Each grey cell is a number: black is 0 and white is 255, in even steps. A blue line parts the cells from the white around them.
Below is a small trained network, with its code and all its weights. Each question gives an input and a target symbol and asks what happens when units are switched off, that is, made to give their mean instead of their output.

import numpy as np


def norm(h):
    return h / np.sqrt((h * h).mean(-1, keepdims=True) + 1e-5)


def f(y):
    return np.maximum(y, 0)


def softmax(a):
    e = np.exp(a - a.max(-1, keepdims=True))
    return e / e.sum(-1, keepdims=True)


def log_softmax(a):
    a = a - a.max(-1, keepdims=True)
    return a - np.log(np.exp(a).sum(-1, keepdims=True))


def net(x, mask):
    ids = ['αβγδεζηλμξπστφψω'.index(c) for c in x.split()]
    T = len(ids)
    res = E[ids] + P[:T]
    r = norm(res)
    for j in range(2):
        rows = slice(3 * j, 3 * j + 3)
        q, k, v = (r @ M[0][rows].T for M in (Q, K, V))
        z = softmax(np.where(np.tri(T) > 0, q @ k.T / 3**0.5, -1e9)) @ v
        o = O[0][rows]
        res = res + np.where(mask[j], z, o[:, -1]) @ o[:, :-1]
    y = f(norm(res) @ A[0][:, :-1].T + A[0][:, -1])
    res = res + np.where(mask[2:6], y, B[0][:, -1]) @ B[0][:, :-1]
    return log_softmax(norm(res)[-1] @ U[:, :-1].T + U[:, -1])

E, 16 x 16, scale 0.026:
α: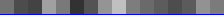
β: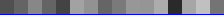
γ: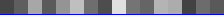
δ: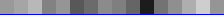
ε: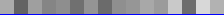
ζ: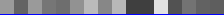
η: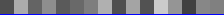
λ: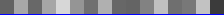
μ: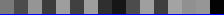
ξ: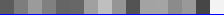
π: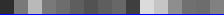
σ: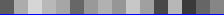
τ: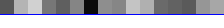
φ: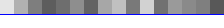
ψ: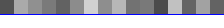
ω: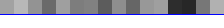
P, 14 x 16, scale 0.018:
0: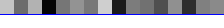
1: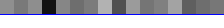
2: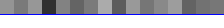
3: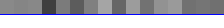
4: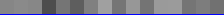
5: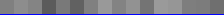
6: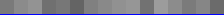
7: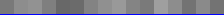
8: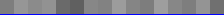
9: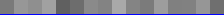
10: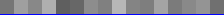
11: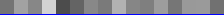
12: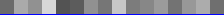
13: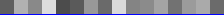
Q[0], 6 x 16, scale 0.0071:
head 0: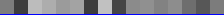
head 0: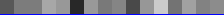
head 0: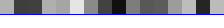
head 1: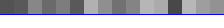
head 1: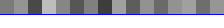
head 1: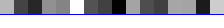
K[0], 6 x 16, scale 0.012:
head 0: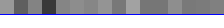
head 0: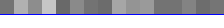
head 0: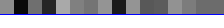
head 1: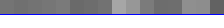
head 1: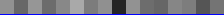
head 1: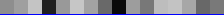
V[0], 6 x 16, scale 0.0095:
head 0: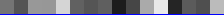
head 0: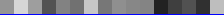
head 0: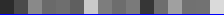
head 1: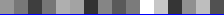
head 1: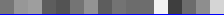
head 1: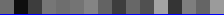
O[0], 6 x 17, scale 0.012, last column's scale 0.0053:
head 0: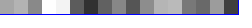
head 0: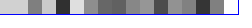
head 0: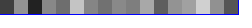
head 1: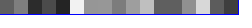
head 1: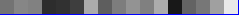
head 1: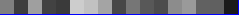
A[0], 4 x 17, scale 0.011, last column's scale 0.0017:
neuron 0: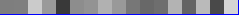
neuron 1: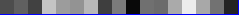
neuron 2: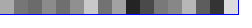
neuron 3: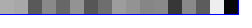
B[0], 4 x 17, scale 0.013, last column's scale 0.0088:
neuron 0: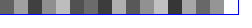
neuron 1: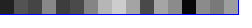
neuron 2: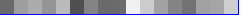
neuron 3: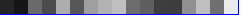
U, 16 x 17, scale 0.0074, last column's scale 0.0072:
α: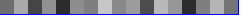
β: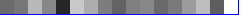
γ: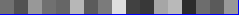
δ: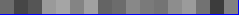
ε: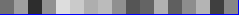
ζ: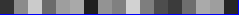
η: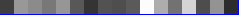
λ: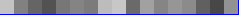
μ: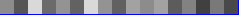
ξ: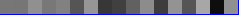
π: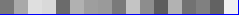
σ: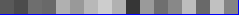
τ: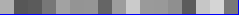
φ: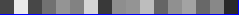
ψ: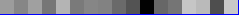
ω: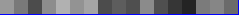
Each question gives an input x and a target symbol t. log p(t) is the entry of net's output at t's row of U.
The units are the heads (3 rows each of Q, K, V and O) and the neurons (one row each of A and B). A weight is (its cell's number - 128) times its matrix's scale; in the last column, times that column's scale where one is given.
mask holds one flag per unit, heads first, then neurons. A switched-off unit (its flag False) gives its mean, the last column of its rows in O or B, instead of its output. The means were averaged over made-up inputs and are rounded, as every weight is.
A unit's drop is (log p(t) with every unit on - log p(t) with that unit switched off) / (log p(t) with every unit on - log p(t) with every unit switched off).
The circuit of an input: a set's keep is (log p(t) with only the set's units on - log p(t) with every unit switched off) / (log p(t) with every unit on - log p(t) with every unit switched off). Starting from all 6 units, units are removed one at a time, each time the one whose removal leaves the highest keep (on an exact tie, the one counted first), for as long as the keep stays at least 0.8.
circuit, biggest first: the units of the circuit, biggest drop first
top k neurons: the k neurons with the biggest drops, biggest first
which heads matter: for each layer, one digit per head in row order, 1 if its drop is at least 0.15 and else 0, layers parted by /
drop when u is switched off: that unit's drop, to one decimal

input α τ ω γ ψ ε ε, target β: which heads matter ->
10
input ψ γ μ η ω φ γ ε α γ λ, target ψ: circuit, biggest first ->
head 0; head 1
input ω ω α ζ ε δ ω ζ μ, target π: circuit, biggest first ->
head 0; neuron 2; head 1
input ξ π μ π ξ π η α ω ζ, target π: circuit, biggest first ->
head 0; head 1
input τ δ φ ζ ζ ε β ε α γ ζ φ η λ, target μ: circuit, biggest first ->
head 0
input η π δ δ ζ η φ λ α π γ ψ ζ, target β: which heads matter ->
10
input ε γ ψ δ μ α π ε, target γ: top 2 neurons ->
neuron 1; neuron 2
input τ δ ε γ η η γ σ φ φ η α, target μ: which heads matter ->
10
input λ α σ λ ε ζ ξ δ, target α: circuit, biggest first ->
neuron 1; head 0
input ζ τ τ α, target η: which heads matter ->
01
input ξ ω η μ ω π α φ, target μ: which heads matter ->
10
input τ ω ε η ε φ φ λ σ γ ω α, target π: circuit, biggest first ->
head 0; neuron 0
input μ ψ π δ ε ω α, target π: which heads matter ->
11
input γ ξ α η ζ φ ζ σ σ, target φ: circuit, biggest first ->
neuron 0; head 0
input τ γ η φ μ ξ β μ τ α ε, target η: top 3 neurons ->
neuron 0; neuron 3; neuron 1
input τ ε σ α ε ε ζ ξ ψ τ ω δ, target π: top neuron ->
neuron 2
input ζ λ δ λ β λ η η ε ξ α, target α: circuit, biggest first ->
head 0; neuron 1; head 1
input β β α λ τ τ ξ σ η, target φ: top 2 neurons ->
neuron 0; neuron 2
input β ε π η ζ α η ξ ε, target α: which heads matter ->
10
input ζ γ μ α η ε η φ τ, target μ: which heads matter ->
10
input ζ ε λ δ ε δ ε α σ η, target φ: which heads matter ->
11
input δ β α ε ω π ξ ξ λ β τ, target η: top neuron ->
neuron 0
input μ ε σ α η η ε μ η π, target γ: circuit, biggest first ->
head 0; head 1; neuron 1
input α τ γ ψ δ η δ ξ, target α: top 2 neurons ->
neuron 1; neuron 3
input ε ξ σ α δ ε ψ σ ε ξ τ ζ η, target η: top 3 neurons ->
neuron 0; neuron 3; neuron 2
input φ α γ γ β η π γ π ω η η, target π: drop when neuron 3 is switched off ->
0.0
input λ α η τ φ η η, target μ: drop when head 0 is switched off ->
1.1
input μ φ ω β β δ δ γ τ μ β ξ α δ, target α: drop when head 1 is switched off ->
0.1
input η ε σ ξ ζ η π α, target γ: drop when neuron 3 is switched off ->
0.1
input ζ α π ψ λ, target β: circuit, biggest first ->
head 0
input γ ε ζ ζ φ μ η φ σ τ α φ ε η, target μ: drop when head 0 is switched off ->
1.2
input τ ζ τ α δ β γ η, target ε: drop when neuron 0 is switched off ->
0.3
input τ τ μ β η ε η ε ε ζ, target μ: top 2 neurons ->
neuron 0; neuron 2
